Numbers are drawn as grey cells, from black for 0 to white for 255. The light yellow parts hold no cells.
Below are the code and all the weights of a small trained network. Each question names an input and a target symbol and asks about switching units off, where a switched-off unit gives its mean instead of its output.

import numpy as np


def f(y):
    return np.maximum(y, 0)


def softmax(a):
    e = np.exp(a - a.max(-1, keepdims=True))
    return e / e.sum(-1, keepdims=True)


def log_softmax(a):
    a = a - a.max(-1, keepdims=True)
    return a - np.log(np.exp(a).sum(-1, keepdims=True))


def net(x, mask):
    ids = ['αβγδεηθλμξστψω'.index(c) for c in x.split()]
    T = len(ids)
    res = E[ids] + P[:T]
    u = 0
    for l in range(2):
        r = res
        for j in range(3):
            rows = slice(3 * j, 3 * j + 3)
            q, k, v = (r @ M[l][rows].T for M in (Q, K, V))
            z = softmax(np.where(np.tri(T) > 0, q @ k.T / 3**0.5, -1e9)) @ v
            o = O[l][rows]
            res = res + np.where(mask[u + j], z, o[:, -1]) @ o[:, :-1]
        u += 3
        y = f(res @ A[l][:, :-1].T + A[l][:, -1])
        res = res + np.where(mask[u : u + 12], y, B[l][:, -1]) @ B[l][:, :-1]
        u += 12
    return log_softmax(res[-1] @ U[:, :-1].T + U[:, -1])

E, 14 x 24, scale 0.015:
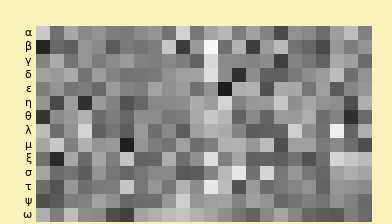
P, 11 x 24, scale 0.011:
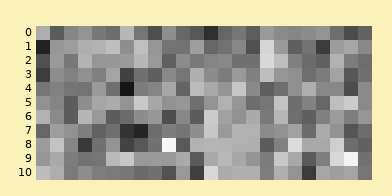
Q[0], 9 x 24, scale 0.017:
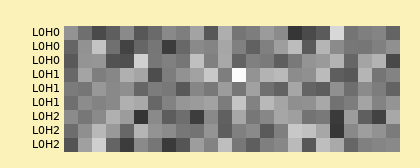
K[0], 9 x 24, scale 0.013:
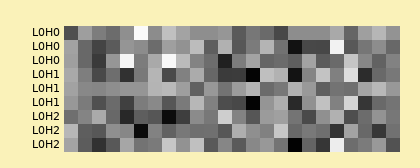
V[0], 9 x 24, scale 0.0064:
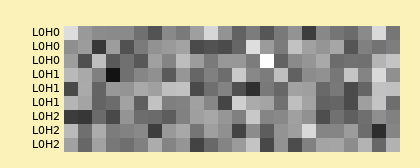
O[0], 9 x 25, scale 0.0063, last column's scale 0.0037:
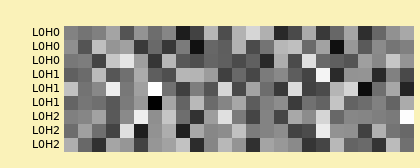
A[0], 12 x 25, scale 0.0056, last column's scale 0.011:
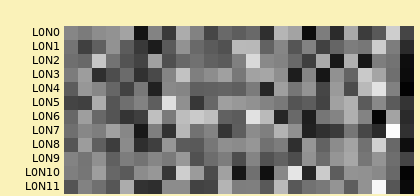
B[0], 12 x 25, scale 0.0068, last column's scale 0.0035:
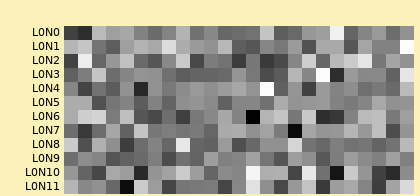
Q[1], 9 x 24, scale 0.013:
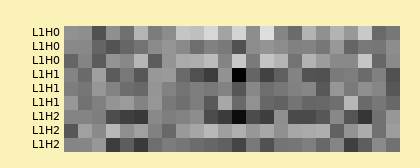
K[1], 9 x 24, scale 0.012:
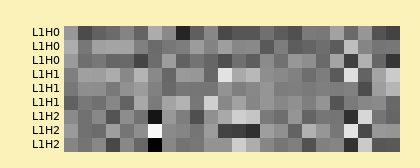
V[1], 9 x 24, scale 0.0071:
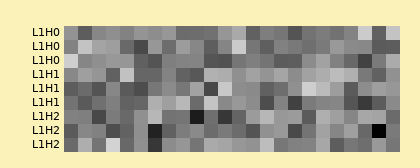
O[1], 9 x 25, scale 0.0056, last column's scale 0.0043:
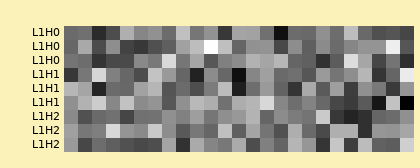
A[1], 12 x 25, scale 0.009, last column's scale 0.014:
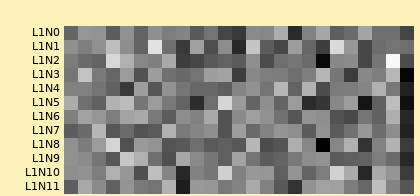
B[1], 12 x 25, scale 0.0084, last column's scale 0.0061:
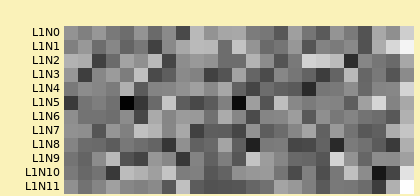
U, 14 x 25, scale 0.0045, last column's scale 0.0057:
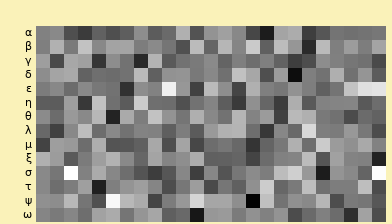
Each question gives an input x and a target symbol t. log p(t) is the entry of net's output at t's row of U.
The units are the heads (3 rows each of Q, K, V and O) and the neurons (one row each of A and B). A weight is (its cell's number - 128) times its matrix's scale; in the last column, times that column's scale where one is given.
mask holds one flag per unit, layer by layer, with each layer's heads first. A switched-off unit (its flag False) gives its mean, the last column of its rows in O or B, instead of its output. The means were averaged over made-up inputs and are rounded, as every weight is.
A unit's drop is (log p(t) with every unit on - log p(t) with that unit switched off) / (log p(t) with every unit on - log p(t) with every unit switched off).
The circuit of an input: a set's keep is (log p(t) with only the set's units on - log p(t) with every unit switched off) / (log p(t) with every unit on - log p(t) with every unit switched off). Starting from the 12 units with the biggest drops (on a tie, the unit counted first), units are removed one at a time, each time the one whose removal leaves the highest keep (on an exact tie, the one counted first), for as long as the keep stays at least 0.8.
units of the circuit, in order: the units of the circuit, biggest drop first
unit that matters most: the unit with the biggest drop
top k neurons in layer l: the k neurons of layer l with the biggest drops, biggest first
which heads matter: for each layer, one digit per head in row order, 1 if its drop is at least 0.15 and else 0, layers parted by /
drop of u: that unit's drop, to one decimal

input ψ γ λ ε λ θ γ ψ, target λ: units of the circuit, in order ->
(L0H2; L0N7; L0H1; L0N0)
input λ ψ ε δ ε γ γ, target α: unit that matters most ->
L1H0
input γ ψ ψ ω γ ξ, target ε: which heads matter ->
001 / 010
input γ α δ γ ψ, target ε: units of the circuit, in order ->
(L1H1; L0H2)
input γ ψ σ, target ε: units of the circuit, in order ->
(L1H1; L0H2)
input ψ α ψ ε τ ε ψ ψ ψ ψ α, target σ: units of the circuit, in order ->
(L1H2; L1H0; L0H2)
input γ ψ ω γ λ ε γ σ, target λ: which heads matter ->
011 / 000
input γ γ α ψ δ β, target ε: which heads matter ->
001 / 010
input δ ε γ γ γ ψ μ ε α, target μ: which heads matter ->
101 / 110
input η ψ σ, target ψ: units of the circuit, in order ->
(L1N0; L1H1; L0H2; L1H2)
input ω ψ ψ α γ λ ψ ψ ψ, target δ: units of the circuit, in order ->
(L1H0; L1H2; L0H2)
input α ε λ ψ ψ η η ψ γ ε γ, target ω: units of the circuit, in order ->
(L1N7; L1H2; L0H1)
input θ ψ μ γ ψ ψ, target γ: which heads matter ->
110 / 110
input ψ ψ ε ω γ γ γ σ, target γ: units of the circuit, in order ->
(L0H1; L1N8)
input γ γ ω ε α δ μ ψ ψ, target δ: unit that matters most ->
L0N6
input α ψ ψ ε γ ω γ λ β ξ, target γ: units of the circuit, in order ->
(L0H2; L0H1; L1N8)
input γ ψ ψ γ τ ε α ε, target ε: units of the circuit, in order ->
(L1H1; L0H0)
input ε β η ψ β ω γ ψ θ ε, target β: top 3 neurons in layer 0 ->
(L0N11; L0N7; L0N8)
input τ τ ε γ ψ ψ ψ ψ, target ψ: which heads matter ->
011 / 000
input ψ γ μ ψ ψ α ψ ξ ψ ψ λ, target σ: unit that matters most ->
L1H0
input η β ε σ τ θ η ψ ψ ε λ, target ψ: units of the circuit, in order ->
(L1N0; L0H2; L1H1)
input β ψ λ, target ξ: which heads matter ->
010 / 010
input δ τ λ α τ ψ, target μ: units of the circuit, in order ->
(L0H0; L0N6; L1H0; L1H2)
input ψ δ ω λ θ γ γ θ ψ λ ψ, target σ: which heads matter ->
010 / 100
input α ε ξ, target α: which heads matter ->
110 / 000
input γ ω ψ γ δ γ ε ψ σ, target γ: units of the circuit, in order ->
(L0H1; L0H2; L1H2; L1N8)
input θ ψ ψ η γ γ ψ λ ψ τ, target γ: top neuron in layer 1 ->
(L1N3)
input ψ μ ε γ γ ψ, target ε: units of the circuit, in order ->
(L1N1; L0H1)
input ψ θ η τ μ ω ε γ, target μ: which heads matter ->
111 / 001
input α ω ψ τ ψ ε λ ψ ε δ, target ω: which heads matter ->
100 / 110
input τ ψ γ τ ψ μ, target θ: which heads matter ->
001 / 010
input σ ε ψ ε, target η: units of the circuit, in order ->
(L1H0; L1H1; L0H0)
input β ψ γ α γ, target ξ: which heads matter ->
000 / 010
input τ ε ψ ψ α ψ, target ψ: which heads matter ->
011 / 001
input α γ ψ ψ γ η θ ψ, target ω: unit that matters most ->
L1N7
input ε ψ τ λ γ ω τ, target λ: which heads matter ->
011 / 000
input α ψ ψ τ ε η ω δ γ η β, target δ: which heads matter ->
111 / 001
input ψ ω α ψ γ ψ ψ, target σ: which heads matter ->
000 / 100
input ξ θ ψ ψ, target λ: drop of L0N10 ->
0.0
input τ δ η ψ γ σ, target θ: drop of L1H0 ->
0.1
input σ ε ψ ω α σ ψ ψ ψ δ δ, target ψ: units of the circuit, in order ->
(L0H1)
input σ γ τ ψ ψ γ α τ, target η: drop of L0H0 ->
0.1
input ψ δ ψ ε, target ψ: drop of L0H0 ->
0.2
